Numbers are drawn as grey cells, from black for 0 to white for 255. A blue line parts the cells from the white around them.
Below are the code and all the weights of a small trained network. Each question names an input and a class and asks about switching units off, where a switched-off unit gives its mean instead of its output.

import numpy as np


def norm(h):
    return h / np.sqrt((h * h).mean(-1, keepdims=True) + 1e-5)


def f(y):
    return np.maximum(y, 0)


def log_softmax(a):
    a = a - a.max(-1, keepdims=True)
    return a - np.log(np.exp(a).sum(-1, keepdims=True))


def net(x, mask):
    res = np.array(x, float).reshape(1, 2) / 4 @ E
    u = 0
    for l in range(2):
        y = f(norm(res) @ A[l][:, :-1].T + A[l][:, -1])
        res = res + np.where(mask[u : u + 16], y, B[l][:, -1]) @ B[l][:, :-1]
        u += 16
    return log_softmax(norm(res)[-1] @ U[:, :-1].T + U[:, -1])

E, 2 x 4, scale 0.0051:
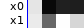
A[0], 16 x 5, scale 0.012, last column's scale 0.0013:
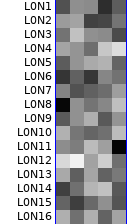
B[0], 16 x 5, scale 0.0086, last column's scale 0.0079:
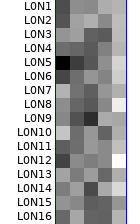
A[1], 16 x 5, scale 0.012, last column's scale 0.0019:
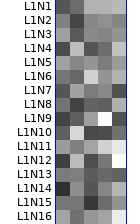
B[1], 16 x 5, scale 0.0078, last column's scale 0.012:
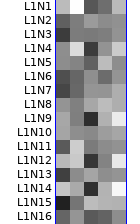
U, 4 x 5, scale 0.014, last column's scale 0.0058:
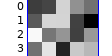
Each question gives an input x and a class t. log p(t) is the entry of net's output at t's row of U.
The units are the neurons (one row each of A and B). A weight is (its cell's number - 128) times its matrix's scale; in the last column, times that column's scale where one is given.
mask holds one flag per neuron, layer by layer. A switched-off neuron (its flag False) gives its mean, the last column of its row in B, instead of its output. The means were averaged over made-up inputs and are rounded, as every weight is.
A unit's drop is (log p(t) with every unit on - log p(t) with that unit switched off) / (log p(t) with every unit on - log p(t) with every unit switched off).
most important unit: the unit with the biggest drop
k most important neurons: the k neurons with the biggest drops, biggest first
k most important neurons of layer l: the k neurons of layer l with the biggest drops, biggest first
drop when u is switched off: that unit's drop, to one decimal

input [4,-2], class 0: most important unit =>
L0N12
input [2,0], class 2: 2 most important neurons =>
[L0N5, L0N10]
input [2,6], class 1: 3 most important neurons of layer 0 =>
[L0N5, L0N13, L0N14]
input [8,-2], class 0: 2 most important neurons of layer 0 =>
[L0N2, L0N3]
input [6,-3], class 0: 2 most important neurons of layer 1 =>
[L1N14, L1N12]
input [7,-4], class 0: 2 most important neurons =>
[L0N12, L0N10]
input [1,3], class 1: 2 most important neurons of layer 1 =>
[L1N9, L1N14]
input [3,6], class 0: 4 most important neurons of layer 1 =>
[L1N12, L1N14, L1N4, L1N1]
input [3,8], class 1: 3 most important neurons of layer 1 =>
[L1N9, L1N14, L1N12]
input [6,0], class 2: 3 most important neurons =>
[L0N5, L0N10, L0N12]
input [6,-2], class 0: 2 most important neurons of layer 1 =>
[L1N12, L1N14]
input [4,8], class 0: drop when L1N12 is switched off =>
1.0
